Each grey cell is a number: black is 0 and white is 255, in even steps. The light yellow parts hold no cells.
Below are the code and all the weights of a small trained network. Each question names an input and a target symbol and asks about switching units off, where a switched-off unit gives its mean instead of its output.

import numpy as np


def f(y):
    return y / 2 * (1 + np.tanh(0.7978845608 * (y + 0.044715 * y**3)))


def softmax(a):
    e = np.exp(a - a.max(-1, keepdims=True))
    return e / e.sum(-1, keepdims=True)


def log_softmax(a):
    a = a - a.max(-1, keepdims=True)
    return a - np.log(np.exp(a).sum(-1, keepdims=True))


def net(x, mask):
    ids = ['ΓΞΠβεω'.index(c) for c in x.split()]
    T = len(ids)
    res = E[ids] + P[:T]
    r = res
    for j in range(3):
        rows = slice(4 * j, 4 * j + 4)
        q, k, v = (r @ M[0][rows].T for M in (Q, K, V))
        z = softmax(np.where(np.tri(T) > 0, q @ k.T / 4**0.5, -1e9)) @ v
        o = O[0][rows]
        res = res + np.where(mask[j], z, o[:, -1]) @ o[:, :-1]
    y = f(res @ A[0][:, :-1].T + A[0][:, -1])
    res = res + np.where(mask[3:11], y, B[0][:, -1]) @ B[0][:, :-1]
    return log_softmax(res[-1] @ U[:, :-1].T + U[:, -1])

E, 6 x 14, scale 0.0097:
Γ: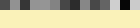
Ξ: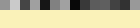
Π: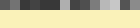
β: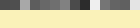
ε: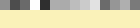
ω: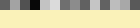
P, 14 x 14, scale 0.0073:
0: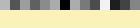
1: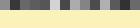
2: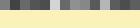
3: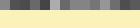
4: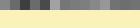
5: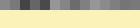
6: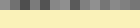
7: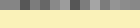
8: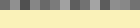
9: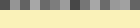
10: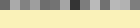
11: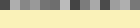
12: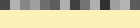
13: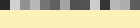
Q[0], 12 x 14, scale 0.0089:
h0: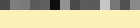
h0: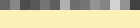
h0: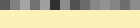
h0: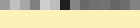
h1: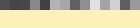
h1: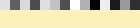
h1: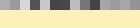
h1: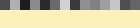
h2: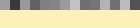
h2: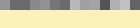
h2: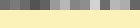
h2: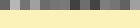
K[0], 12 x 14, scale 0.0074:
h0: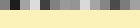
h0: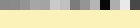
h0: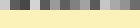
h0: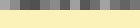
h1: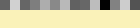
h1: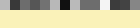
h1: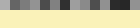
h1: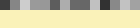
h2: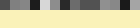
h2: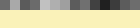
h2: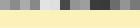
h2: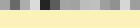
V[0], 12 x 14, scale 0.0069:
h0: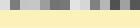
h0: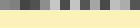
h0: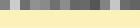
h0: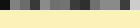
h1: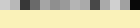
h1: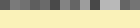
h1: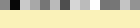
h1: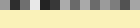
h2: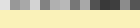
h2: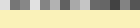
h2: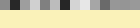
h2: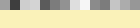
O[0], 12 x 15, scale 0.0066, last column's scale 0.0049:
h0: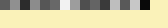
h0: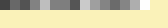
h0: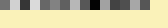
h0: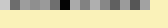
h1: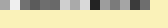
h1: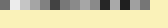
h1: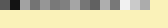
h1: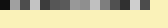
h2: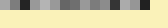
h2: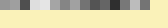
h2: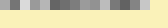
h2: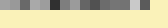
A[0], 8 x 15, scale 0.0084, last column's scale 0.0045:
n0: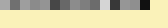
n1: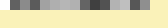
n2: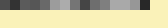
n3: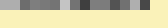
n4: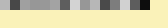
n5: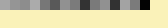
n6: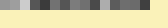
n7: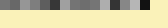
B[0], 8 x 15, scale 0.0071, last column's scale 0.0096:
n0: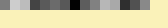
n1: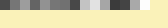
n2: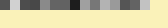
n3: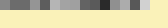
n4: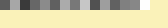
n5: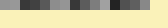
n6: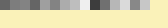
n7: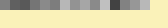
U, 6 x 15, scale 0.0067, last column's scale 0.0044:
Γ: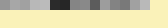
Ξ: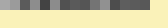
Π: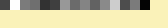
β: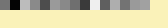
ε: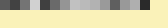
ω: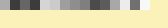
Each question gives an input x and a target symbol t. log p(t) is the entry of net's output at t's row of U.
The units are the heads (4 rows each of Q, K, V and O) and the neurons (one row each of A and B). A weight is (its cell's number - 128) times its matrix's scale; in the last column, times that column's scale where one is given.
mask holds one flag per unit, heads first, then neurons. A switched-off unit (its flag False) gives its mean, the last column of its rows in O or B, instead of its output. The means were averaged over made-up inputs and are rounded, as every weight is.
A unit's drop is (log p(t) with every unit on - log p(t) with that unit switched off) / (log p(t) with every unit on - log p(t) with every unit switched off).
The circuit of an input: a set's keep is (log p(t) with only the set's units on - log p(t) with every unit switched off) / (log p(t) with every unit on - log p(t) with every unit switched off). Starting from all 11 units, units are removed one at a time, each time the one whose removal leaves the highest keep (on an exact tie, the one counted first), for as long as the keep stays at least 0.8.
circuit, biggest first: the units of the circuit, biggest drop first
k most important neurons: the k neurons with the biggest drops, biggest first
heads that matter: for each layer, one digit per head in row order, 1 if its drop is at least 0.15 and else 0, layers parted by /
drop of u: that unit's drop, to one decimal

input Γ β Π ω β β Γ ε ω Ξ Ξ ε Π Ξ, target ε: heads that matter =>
111
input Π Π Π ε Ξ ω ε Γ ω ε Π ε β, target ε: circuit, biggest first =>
h2, h1
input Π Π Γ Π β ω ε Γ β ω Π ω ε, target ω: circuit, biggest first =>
h1
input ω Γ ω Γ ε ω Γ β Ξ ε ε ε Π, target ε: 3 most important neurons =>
n7, n4, n3
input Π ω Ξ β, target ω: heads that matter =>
101
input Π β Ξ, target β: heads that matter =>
010
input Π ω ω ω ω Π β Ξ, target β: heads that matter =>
111
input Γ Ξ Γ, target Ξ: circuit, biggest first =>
h1, h2, h0
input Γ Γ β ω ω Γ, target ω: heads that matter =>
111
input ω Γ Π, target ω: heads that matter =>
101
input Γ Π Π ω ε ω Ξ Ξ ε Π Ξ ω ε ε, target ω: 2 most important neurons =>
n1, n7
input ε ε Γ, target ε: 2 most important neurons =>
n7, n3
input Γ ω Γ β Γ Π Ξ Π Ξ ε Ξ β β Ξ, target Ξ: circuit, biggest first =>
h2, n5
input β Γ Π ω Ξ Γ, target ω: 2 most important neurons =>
n6, n2
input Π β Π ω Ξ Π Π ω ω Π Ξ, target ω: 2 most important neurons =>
n6, n2
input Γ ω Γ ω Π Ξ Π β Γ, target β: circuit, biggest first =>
h1
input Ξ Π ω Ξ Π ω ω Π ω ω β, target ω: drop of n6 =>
0.2
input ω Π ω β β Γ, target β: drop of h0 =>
0.1
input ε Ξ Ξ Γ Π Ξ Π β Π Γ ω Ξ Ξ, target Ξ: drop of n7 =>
0.0
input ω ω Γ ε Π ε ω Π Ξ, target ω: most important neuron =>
n3
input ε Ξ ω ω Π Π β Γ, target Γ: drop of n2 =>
-0.1
